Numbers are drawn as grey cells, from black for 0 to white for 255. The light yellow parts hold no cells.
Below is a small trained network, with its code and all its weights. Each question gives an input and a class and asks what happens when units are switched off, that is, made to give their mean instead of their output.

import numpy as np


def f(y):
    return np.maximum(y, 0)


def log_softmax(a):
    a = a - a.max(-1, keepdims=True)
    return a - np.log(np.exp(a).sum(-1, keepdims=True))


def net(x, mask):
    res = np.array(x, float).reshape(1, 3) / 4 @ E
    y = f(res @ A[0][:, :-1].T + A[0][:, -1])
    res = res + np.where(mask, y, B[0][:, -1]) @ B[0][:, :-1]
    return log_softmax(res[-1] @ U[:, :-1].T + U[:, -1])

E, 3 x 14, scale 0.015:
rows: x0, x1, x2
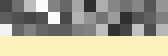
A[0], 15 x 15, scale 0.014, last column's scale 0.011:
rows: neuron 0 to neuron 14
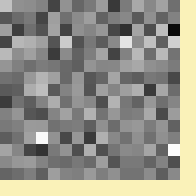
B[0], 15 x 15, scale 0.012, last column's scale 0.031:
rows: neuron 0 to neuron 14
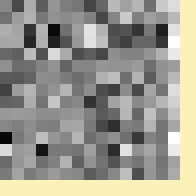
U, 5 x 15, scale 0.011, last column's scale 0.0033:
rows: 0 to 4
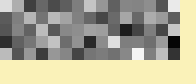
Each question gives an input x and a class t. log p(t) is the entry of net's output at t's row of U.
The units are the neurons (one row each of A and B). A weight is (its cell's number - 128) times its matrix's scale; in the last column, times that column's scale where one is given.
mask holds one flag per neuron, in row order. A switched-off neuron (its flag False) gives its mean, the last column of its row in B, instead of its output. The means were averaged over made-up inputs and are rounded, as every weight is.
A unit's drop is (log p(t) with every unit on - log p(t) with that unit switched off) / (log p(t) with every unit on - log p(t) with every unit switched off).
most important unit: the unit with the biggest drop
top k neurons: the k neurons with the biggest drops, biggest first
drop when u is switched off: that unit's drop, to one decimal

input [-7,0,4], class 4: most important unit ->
neuron 3
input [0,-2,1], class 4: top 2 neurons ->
neuron 2; neuron 11
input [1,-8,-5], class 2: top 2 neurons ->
neuron 12; neuron 3
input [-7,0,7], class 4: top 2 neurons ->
neuron 3; neuron 0
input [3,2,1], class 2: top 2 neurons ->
neuron 0; neuron 4
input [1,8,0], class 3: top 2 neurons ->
neuron 3; neuron 8
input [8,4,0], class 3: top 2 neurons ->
neuron 3; neuron 6
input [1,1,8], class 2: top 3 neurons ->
neuron 2; neuron 12; neuron 8
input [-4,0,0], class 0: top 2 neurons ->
neuron 4; neuron 11
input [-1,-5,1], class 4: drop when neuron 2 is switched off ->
0.5
